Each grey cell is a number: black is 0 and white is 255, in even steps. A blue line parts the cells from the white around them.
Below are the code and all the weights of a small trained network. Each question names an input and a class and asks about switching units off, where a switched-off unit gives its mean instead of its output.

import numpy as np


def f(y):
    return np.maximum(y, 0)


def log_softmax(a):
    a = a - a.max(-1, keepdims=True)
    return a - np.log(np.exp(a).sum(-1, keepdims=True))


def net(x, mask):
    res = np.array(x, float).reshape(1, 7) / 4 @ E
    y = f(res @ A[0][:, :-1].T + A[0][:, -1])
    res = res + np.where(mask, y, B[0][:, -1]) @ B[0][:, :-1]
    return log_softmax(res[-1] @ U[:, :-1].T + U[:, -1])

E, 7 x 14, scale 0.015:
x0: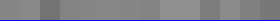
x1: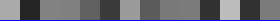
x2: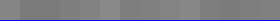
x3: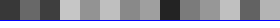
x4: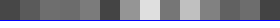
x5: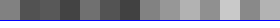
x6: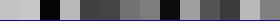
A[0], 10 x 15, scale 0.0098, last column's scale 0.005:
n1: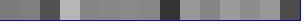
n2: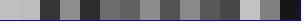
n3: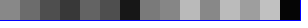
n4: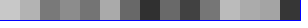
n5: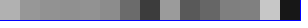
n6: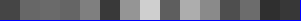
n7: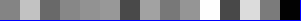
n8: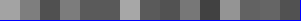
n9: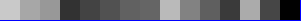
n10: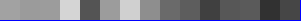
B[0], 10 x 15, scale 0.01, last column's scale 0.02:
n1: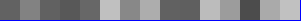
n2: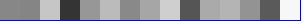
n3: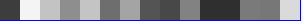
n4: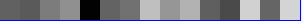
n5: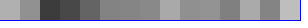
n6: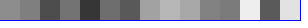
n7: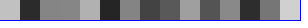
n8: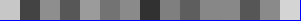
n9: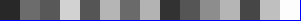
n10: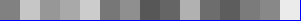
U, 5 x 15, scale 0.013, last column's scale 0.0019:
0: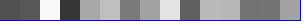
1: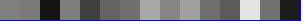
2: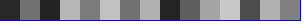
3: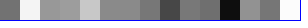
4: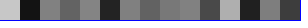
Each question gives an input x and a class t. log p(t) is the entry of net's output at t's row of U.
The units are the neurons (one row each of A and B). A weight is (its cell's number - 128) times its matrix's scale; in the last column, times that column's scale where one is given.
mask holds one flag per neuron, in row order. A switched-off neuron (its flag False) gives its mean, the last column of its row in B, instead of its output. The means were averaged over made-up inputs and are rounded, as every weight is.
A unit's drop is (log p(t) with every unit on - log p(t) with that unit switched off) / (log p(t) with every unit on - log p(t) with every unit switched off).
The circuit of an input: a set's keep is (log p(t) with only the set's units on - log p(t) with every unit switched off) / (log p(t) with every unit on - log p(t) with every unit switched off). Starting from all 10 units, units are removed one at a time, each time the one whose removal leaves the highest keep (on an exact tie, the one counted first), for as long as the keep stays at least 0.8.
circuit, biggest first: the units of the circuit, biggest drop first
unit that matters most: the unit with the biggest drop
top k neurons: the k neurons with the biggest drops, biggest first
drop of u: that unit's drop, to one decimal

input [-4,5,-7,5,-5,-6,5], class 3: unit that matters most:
n10
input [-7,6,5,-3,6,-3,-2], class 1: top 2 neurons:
n6, n7
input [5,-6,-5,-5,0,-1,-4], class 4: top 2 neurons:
n7, n2
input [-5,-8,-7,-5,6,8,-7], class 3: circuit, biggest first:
n3, n2
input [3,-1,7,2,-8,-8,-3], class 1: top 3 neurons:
n4, n3, n5
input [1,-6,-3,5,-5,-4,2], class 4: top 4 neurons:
n7, n9, n6, n3
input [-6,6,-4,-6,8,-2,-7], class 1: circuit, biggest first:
n6, n2
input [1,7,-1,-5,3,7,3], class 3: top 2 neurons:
n3, n7
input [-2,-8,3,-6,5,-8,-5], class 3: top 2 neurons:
n8, n10
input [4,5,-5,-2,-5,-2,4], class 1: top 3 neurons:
n4, n7, n5
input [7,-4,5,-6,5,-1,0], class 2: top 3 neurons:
n9, n4, n5
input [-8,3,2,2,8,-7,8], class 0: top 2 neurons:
n2, n8
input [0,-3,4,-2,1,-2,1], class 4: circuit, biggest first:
n3, n7
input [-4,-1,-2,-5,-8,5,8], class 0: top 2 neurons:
n2, n6
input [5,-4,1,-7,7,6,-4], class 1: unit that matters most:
n6
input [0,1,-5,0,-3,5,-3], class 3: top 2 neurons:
n2, n3
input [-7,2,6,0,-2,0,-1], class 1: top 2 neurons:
n2, n7
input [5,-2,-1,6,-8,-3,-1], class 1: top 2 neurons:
n4, n9
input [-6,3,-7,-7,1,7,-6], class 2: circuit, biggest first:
n9, n2
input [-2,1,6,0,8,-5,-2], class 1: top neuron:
n6
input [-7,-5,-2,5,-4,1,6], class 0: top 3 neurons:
n2, n9, n1
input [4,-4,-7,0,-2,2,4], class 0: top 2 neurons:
n2, n8
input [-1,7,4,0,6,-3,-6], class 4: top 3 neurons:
n2, n4, n1
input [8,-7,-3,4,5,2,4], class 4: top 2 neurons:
n7, n9
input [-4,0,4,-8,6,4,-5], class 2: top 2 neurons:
n9, n2
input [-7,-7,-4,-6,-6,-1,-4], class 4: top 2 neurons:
n7, n6
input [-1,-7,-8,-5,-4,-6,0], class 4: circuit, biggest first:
n7
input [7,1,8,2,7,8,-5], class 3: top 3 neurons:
n3, n4, n2
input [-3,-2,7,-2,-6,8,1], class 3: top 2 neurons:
n3, n6
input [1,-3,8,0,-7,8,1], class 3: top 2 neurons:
n3, n6
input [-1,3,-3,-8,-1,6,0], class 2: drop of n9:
1.3
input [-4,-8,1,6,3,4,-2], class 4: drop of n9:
0.3
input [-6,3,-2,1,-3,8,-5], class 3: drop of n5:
0.0
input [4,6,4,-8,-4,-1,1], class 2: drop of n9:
1.3
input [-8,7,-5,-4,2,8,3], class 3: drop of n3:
1.5
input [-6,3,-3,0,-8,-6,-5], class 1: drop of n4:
0.2
